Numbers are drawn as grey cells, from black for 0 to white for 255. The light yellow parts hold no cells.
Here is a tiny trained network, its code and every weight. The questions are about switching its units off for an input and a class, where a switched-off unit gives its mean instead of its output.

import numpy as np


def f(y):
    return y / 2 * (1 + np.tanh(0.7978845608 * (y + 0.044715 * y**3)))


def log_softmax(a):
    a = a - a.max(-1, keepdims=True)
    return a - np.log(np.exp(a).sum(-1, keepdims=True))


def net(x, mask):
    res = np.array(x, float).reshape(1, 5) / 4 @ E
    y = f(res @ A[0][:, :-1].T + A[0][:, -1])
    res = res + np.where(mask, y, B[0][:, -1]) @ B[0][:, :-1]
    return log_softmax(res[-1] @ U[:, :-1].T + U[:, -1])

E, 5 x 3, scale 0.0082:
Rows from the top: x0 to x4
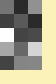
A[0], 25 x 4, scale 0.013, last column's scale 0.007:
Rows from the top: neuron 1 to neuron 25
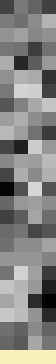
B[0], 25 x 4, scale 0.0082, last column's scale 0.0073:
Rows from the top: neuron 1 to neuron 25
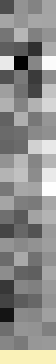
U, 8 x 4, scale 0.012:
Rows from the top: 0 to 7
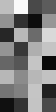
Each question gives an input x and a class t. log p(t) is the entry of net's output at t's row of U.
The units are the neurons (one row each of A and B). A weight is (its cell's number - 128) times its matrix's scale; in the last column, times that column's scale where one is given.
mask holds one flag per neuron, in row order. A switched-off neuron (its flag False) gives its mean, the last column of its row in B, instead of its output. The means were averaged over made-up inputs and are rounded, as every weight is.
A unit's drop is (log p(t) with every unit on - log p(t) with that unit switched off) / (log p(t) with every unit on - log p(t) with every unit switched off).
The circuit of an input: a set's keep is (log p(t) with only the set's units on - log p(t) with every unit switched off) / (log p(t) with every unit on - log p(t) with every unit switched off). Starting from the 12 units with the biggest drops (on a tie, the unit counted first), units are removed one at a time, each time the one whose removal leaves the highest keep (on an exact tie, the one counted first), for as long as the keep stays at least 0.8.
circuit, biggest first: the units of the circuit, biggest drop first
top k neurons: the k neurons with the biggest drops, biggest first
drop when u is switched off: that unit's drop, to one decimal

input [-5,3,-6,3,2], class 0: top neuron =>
[neuron 13]
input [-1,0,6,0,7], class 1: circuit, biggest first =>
[neuron 11; neuron 14]
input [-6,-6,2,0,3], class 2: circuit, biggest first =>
[neuron 23; neuron 5]
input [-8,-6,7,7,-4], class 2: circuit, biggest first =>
[neuron 23; neuron 21]
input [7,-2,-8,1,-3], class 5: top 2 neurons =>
[neuron 8; neuron 13]
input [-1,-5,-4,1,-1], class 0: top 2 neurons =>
[neuron 5; neuron 7]
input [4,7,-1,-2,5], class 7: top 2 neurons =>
[neuron 11; neuron 16]
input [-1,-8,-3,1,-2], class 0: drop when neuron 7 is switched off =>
0.2
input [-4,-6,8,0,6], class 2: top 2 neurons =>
[neuron 23; neuron 21]
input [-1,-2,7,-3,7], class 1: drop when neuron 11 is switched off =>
0.2
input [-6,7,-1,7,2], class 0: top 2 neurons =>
[neuron 5; neuron 11]
